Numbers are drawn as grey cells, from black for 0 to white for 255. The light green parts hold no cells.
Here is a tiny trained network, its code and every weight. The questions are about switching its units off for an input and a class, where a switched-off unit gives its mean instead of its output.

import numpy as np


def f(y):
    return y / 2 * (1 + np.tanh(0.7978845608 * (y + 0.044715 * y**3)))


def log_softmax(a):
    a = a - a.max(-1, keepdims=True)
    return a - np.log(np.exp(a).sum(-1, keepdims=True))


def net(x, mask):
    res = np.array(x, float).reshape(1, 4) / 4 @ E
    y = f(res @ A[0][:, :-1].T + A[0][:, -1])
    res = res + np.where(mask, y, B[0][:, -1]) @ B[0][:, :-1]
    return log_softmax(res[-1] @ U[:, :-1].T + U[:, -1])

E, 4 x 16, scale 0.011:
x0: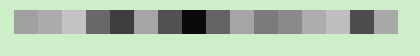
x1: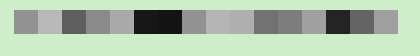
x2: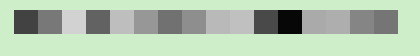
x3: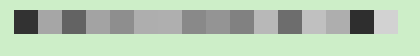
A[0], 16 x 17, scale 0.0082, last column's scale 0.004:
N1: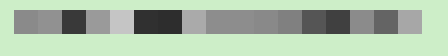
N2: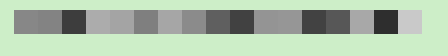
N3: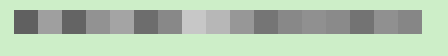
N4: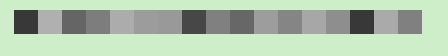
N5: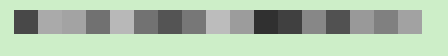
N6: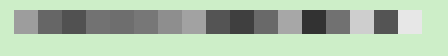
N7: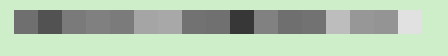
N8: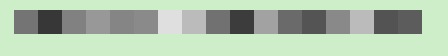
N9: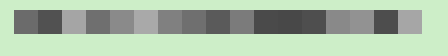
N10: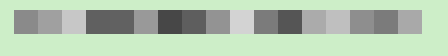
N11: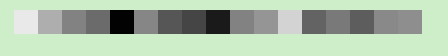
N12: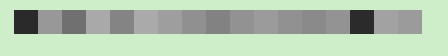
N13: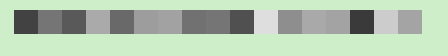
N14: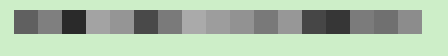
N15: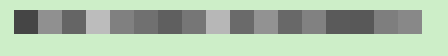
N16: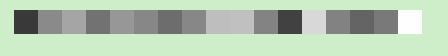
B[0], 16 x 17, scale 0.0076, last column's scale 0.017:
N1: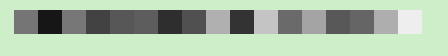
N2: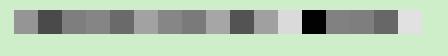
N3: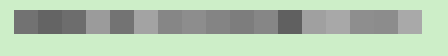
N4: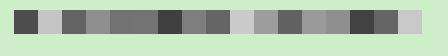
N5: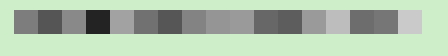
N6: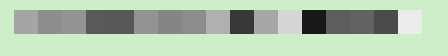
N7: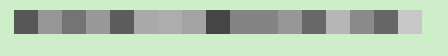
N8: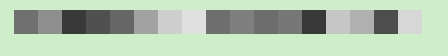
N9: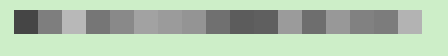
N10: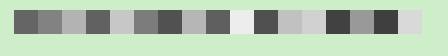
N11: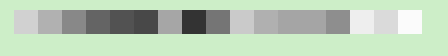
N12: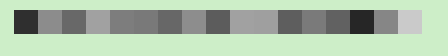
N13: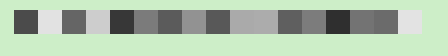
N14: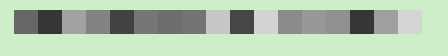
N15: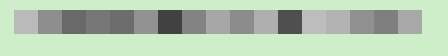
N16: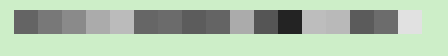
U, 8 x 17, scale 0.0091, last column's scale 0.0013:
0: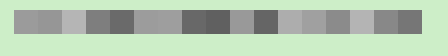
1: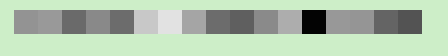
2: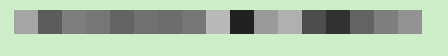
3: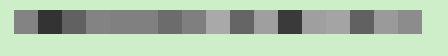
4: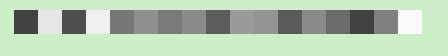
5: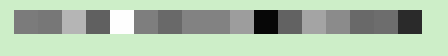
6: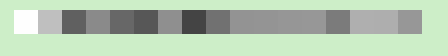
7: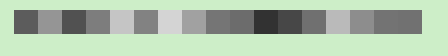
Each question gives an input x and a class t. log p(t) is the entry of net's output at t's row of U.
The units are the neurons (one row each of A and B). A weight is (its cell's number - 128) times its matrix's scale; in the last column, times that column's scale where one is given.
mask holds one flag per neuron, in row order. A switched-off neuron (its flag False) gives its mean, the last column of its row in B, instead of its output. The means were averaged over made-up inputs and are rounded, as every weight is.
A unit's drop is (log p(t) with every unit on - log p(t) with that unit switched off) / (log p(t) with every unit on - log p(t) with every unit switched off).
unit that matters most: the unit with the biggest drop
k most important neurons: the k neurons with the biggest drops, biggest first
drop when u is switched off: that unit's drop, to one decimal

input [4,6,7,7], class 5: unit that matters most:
N5
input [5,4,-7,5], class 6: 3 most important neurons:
[N11 N16 N7]
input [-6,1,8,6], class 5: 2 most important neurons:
[N5 N16]
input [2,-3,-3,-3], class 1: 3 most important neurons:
[N1 N6 N16]
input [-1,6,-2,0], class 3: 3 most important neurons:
[N6 N2 N15]
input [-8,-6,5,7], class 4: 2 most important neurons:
[N13 N12]
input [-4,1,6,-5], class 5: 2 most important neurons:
[N5 N9]
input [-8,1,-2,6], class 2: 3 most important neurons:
[N2 N14 N16]
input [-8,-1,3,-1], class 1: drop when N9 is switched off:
0.1
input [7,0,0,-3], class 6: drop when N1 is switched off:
-0.1
